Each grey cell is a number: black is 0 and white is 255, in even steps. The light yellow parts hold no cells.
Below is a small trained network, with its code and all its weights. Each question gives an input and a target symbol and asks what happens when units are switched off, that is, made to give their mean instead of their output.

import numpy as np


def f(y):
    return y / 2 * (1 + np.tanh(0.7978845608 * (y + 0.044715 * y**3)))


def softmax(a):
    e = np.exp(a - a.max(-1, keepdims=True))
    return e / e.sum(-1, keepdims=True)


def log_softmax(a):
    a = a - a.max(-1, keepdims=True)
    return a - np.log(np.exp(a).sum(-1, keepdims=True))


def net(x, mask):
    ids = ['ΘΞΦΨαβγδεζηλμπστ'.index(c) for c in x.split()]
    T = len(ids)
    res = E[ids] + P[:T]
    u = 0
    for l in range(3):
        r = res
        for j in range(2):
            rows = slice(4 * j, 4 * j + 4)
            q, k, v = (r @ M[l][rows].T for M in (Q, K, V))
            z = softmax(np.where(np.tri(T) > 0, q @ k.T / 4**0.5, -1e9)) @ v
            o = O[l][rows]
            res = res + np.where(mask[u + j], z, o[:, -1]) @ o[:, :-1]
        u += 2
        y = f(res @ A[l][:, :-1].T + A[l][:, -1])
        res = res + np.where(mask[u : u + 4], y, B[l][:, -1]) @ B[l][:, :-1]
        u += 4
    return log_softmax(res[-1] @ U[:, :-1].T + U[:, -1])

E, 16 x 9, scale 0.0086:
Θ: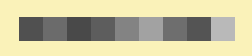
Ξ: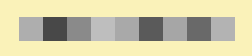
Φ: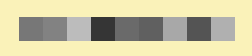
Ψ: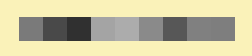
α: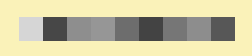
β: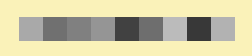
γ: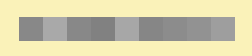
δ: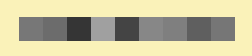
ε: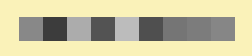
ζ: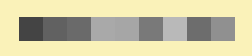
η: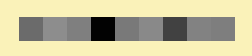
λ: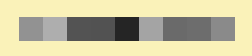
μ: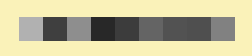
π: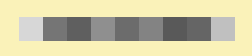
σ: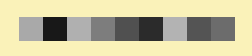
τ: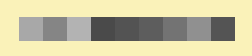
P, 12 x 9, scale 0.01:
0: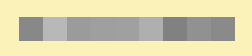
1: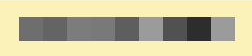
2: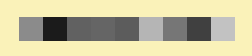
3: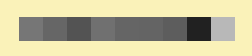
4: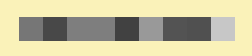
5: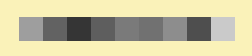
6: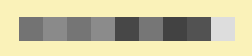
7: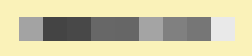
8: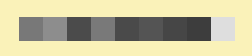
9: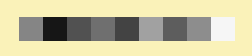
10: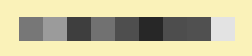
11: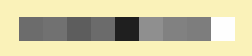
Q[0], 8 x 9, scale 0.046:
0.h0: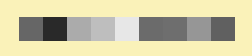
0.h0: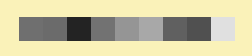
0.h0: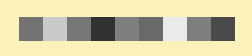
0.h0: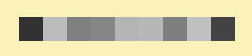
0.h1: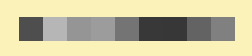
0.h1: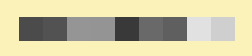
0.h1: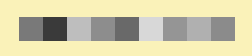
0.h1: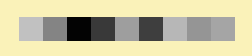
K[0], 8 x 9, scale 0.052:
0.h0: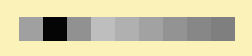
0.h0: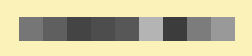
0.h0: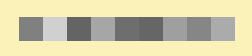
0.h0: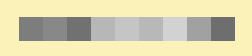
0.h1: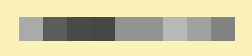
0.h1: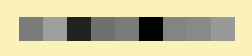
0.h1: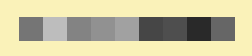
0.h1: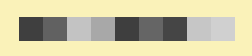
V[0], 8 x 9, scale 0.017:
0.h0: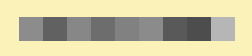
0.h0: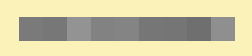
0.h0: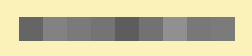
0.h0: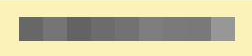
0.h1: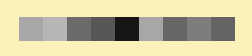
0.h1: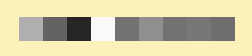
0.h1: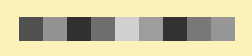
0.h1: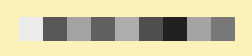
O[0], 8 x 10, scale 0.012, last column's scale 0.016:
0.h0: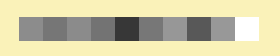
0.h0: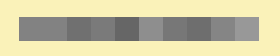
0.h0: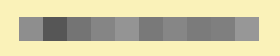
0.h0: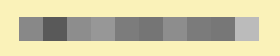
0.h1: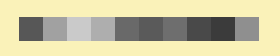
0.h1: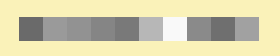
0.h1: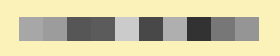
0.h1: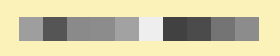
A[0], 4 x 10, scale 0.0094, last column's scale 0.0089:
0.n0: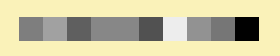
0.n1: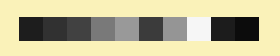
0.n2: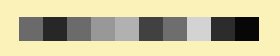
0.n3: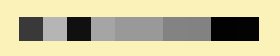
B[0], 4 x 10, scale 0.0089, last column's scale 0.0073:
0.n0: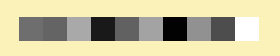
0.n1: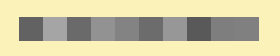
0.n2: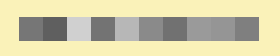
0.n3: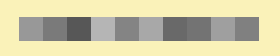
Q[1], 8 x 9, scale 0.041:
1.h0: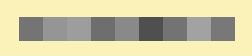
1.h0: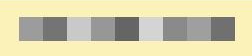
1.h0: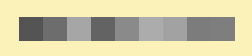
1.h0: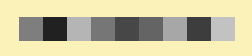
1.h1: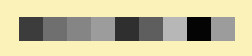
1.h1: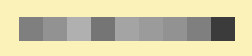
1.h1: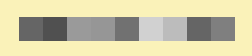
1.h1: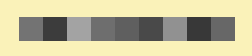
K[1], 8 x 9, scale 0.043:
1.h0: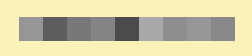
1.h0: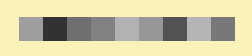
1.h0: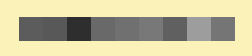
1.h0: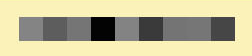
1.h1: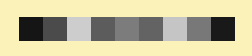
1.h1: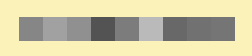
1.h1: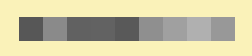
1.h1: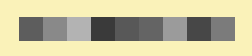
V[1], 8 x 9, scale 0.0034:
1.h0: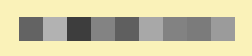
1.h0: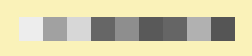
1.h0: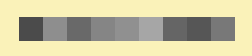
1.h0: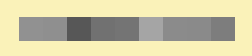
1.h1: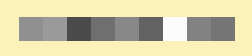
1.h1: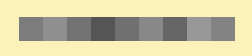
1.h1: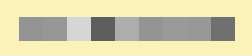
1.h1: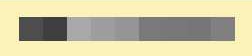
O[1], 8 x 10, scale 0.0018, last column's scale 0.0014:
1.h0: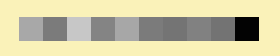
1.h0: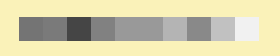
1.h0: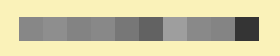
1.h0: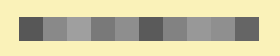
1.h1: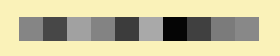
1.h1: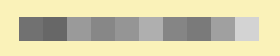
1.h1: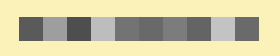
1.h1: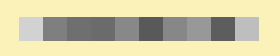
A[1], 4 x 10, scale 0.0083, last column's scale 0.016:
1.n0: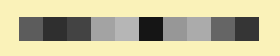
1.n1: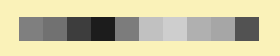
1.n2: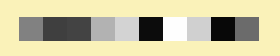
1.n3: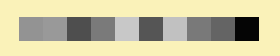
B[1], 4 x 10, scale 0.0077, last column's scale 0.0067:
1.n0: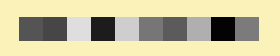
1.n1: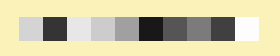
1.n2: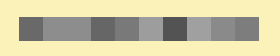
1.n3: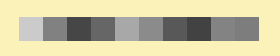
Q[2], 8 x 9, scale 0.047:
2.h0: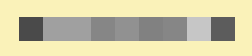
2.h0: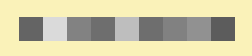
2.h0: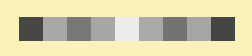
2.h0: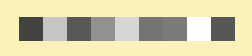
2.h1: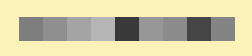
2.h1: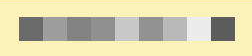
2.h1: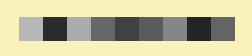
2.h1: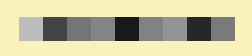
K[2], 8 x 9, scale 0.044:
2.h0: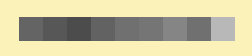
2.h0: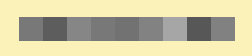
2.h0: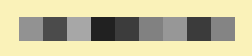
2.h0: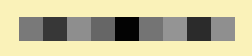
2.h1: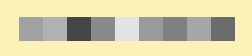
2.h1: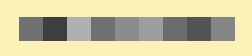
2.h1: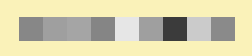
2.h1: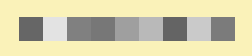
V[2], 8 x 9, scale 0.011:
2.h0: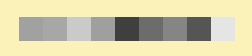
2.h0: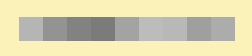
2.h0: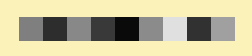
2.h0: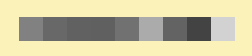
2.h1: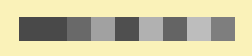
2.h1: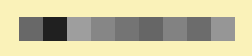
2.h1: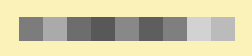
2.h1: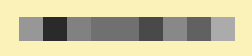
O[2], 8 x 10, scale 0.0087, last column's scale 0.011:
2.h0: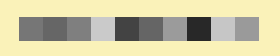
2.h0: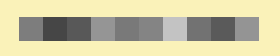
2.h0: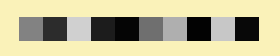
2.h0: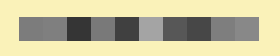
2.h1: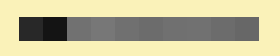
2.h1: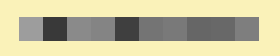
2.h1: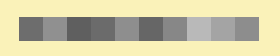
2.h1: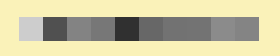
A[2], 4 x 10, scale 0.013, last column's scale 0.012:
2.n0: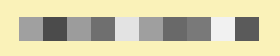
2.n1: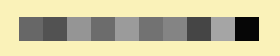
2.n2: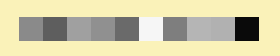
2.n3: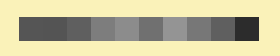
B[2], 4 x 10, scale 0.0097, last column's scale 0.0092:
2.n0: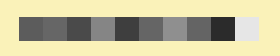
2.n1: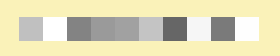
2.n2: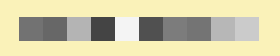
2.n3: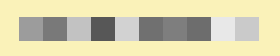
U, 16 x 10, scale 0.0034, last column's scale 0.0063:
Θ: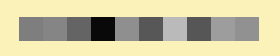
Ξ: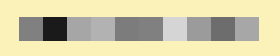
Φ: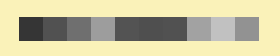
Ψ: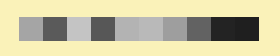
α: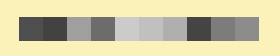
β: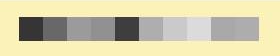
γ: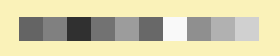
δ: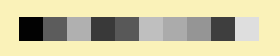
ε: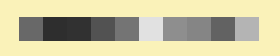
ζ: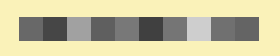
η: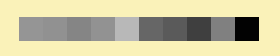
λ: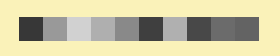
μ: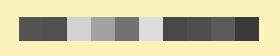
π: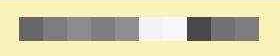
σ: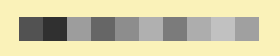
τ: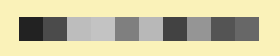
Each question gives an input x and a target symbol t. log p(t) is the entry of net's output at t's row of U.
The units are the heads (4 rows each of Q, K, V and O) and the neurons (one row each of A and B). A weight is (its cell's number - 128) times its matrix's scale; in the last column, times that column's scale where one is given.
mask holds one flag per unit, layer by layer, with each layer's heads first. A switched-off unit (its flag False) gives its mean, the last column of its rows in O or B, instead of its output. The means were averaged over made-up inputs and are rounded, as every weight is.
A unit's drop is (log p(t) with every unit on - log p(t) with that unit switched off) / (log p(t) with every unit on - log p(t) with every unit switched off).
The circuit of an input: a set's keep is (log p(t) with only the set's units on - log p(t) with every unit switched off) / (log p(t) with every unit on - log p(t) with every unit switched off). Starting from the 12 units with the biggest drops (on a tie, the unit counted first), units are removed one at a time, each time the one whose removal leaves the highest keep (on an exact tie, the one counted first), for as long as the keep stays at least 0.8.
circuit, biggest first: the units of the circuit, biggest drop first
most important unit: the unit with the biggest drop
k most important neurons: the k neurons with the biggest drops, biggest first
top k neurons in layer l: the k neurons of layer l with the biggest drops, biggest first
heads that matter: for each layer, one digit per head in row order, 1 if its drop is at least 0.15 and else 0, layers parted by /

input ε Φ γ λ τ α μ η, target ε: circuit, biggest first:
[0.h1 2.h0 0.h0 1.n1]
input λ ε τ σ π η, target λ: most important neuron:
[0.n0]
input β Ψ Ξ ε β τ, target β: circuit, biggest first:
[2.h0 2.n1]
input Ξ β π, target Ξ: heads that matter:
11 / 00 / 11
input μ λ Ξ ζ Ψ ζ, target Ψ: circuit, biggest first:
[0.h1 1.n1 0.n0]
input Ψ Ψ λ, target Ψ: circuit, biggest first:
[0.h1 1.n1 2.h1]
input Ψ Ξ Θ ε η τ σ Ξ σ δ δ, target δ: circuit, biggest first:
[0.n0 0.h1]
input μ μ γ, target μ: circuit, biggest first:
[0.h1 2.h1]
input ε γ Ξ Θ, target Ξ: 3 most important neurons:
[1.n1 0.n0 2.n1]
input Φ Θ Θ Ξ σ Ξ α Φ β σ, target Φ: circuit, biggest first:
[0.h1 2.h0]
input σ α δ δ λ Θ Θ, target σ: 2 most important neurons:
[2.n3 2.n1]
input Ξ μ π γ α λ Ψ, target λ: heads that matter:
11 / 00 / 00
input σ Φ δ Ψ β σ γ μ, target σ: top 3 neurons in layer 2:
[2.n3 2.n1 2.n0]
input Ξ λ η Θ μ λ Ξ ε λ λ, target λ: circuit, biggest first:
[0.h1]
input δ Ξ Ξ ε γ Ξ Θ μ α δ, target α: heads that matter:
11 / 00 / 00
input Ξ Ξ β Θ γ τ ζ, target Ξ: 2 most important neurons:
[1.n1 0.n0]
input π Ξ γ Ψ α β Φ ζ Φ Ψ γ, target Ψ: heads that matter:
01 / 00 / 00
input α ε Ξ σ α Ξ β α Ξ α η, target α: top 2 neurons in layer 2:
[2.n2 2.n3]
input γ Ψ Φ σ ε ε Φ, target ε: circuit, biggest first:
[0.h1 2.n0]
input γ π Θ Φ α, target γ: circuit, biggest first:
[0.h0 2.h1 0.n0 1.n1]
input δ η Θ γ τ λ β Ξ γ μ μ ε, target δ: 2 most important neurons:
[1.n1 2.n0]
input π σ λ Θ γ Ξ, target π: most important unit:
2.h0
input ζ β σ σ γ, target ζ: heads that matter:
11 / 00 / 11
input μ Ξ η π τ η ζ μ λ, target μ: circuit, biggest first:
[0.h1 2.h0]
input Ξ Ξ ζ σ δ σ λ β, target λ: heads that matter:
11 / 00 / 00
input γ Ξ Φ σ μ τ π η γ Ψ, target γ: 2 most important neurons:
[0.n0 1.n1]
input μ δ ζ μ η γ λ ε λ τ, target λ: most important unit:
0.h1
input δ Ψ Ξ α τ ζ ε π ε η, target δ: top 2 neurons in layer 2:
[2.n0 2.n3]
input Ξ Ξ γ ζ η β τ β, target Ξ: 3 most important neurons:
[1.n1 0.n0 2.n1]
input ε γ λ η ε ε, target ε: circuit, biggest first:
[0.h1 2.h0 0.h0]
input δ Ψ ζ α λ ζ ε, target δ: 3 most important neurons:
[0.n0 2.n0 2.n3]
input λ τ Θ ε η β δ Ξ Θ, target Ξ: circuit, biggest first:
[0.h1 1.n1]
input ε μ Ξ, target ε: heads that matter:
11 / 00 / 10
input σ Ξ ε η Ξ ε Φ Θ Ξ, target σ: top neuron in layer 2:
[2.n3]
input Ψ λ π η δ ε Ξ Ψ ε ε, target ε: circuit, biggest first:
[0.h1 2.n0]
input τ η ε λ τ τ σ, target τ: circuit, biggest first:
[0.h1 0.h0 2.h0]
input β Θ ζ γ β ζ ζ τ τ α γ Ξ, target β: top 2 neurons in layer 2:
[2.n1 2.n2]
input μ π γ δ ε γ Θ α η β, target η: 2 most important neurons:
[2.n1 0.n0]
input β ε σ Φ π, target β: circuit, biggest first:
[2.h0 2.n1]
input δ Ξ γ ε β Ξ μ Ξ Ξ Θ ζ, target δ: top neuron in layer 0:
[0.n0]
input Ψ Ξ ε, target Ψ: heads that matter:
01 / 00 / 11
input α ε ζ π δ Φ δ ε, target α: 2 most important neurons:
[2.n3 1.n1]
